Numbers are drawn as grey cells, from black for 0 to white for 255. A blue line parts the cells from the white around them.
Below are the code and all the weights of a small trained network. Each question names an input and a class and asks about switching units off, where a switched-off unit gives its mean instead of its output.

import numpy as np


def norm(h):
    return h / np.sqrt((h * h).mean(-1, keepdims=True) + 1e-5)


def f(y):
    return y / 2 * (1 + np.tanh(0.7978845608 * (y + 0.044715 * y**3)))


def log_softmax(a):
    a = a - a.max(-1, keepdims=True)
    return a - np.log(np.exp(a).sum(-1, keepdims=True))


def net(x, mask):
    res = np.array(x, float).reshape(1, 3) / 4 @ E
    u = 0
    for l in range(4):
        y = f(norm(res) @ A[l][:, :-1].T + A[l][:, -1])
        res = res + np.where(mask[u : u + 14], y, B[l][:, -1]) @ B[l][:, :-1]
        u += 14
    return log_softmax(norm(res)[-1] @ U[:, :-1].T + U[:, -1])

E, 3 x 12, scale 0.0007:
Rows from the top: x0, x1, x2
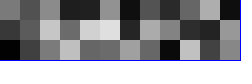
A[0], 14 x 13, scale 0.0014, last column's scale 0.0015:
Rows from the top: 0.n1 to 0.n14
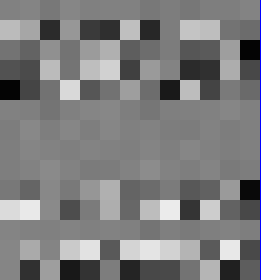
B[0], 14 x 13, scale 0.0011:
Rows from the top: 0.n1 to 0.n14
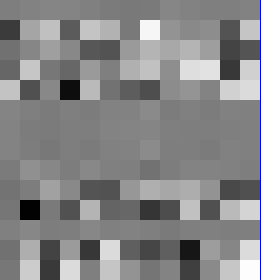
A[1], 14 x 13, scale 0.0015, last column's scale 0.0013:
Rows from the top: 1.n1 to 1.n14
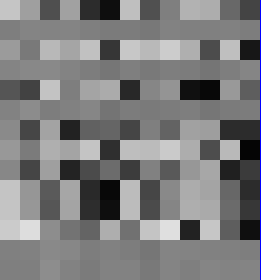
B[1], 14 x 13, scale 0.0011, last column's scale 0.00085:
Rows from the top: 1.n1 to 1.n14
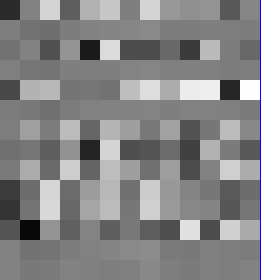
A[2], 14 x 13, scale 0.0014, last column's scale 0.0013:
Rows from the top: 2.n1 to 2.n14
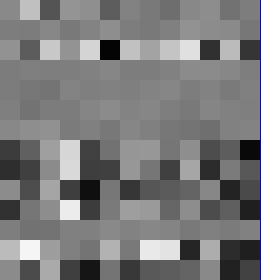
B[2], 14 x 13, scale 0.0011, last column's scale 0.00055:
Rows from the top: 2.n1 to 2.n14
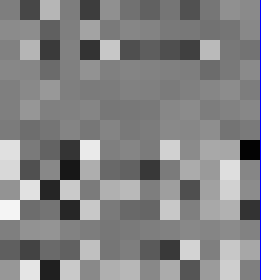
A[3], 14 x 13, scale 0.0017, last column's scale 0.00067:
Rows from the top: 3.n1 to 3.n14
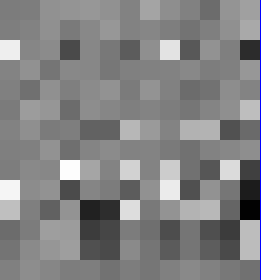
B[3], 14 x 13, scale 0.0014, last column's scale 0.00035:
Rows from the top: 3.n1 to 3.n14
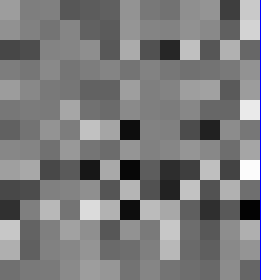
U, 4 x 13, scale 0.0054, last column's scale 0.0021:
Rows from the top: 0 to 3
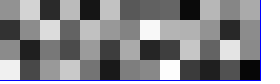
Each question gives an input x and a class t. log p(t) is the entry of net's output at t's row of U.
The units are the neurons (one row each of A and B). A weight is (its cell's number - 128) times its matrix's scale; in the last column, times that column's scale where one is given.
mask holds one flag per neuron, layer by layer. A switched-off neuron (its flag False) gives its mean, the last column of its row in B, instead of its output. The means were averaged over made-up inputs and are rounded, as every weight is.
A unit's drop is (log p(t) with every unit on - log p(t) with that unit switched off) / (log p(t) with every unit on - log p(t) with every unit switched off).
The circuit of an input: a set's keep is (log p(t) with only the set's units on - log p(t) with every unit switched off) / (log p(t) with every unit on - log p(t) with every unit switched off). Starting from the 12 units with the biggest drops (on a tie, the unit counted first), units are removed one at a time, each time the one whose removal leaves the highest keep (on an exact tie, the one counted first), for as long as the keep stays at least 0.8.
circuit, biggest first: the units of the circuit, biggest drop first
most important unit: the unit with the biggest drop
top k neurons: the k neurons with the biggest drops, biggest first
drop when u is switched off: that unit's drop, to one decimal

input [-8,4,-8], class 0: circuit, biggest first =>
3.n9, 0.n13
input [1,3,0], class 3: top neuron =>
0.n4
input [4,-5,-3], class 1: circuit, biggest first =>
0.n13, 1.n1, 1.n11
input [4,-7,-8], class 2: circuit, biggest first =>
3.n10, 3.n3, 0.n11
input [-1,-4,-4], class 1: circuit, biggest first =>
1.n1, 1.n11
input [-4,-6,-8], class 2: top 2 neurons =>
1.n5, 3.n10
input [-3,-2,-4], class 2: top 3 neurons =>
0.n14, 1.n9, 2.n10
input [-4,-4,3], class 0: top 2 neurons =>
1.n5, 0.n4
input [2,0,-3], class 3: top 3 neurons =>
0.n5, 2.n11, 2.n9
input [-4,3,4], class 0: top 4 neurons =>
0.n11, 1.n12, 0.n13, 2.n13
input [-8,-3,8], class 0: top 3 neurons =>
3.n9, 0.n11, 1.n12
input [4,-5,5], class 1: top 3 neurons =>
0.n11, 0.n13, 1.n12
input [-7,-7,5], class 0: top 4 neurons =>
3.n9, 1.n5, 0.n4, 0.n13
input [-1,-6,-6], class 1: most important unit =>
0.n5
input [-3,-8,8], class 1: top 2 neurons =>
0.n11, 1.n1
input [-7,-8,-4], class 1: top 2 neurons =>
0.n14, 3.n11
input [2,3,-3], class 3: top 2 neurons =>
0.n5, 0.n2
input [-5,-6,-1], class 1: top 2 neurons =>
0.n14, 1.n9
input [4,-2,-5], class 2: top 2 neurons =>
0.n13, 1.n3
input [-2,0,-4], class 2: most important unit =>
0.n11
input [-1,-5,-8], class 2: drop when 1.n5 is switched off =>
0.1
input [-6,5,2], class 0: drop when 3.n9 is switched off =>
0.2
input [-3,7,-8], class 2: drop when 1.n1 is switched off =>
0.3
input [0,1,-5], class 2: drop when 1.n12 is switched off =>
0.0
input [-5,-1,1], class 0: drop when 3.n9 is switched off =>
0.1
